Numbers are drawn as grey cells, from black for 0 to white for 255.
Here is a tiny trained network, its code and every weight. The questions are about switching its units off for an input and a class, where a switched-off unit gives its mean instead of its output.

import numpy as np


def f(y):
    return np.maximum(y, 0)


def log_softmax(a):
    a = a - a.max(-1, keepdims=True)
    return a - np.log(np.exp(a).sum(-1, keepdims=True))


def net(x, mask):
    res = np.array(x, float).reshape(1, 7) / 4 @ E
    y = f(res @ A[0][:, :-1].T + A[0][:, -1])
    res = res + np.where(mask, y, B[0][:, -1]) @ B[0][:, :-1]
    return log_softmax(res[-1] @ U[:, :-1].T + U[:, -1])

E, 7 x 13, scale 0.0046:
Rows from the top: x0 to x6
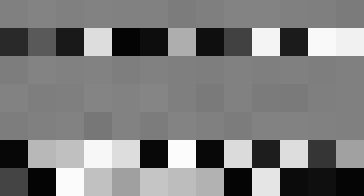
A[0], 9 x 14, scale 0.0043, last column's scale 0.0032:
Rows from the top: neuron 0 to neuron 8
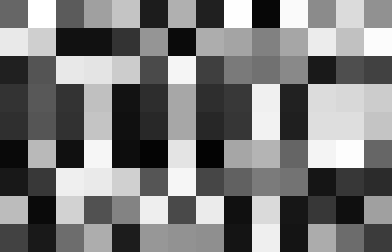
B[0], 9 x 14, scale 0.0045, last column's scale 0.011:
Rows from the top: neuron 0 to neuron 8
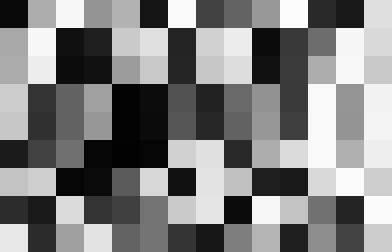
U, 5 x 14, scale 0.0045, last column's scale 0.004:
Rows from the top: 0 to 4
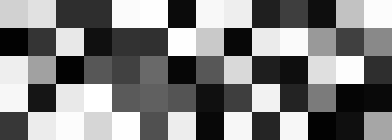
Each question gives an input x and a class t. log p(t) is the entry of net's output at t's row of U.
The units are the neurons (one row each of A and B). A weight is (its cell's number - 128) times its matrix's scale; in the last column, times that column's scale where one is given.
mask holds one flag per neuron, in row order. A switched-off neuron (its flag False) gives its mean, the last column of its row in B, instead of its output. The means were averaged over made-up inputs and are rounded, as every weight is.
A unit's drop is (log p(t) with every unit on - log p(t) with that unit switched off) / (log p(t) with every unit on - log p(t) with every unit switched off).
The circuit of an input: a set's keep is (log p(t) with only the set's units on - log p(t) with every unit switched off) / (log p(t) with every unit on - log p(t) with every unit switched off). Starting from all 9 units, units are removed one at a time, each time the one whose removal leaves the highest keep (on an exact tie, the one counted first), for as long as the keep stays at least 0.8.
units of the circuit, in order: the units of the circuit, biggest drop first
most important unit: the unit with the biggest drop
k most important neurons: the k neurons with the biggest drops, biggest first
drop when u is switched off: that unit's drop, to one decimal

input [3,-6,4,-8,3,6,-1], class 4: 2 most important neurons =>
(neuron 0; neuron 1)
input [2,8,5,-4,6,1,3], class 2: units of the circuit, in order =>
(neuron 7)
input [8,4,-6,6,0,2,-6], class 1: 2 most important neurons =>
(neuron 0; neuron 5)
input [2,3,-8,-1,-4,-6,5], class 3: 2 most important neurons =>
(neuron 8; neuron 5)
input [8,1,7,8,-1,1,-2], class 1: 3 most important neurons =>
(neuron 6; neuron 2; neuron 8)
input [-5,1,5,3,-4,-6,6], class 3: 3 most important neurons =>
(neuron 8; neuron 5; neuron 0)
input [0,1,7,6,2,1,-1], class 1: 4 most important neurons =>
(neuron 6; neuron 2; neuron 1; neuron 8)
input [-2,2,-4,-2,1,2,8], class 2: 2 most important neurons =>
(neuron 6; neuron 2)
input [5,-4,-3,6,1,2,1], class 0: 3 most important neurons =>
(neuron 5; neuron 0; neuron 7)
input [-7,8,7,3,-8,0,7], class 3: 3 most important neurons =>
(neuron 8; neuron 1; neuron 7)
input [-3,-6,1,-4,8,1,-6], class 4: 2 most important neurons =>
(neuron 0; neuron 6)
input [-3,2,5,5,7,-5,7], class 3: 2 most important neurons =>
(neuron 8; neuron 5)
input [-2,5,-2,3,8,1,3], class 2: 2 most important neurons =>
(neuron 7; neuron 0)
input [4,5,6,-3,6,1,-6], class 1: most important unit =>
neuron 5
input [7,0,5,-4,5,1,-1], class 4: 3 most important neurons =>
(neuron 7; neuron 5; neuron 6)
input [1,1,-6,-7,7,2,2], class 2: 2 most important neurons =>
(neuron 7; neuron 0)
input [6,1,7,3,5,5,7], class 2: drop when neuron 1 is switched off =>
0.1
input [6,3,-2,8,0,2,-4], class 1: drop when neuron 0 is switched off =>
0.2
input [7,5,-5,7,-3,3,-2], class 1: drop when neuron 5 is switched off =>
0.5
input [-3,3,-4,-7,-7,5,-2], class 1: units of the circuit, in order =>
(neuron 5)
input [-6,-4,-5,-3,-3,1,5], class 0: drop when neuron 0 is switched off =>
0.3
